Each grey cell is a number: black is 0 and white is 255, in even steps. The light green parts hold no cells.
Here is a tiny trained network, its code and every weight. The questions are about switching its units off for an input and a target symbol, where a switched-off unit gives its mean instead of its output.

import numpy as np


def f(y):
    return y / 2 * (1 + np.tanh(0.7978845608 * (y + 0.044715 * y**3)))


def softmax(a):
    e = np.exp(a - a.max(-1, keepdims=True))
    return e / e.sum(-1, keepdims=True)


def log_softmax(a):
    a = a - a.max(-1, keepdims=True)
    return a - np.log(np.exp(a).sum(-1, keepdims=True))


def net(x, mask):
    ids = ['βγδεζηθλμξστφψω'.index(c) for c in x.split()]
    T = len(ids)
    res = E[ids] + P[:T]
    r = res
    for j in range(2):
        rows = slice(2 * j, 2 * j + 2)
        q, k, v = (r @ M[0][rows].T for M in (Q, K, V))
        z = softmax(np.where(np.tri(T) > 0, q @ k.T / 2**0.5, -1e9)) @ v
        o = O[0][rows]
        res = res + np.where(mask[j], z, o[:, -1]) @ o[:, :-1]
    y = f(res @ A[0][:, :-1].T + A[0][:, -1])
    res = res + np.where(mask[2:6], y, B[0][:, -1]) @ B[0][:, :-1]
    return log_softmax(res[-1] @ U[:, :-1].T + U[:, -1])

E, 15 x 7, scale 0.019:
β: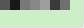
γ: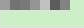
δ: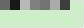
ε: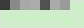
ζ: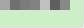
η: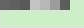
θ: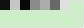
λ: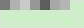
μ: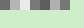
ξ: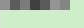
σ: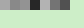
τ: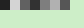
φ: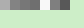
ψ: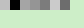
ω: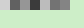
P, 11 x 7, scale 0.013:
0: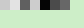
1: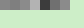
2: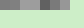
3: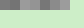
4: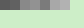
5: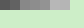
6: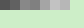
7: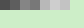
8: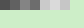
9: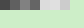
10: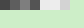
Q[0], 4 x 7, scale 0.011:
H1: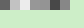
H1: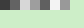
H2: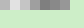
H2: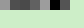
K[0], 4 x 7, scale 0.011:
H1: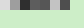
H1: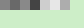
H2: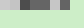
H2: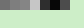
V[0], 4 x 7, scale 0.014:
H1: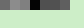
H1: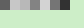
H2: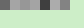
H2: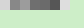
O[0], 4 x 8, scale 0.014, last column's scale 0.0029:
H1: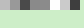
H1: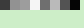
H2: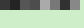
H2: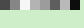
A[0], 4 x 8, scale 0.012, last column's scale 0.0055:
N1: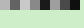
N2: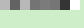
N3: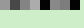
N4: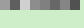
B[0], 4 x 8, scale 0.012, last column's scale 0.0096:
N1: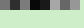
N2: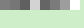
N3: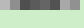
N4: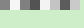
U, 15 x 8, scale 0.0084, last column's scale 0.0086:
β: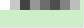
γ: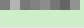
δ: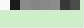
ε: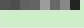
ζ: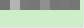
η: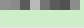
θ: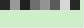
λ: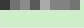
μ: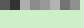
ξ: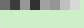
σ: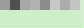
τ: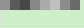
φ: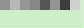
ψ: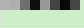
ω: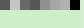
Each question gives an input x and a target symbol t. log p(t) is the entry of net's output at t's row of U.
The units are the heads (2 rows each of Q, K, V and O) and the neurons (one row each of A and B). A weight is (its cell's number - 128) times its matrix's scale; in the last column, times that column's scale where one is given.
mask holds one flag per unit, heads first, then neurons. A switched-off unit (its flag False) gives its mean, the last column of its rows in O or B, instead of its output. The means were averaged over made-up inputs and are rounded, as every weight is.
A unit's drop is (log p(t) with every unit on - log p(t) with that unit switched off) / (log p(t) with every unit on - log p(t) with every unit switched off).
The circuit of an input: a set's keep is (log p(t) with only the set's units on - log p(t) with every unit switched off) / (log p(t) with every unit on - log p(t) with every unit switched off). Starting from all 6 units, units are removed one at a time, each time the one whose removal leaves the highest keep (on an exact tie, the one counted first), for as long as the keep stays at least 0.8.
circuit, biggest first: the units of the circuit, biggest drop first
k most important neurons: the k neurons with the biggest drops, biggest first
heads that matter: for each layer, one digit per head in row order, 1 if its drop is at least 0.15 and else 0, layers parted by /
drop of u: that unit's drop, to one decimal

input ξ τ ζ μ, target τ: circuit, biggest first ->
H2; H1
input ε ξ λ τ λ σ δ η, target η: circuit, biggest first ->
H1; H2; N2
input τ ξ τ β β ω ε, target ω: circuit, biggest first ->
H2; N4
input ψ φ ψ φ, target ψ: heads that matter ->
11
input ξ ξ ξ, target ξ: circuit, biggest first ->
H1; H2
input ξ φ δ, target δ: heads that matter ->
01
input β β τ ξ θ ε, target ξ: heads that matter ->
10
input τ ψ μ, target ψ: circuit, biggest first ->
H1
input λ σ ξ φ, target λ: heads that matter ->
01
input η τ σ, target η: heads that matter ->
11
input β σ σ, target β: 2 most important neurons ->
N1; N2
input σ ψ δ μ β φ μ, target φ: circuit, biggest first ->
H1; H2
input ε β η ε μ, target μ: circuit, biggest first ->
H2; H1
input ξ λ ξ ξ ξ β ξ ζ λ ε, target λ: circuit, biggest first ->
H1; H2
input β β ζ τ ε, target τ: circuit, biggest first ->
H2; H1
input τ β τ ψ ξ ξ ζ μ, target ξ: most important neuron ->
N4
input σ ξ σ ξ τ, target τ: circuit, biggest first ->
H1; H2
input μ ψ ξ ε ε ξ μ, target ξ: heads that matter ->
10
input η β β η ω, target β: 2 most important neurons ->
N2; N1
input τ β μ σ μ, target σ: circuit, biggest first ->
H1
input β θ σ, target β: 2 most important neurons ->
N2; N1
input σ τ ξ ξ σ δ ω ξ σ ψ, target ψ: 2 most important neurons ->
N4; N1
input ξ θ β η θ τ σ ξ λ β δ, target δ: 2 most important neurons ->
N1; N4
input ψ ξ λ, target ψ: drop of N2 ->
-0.1
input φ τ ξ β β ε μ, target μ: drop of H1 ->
0.3
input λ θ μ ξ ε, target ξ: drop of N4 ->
0.0
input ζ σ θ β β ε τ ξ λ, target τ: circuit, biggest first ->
H2
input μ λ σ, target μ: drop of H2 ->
0.4
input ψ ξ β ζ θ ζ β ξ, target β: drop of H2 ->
1.0
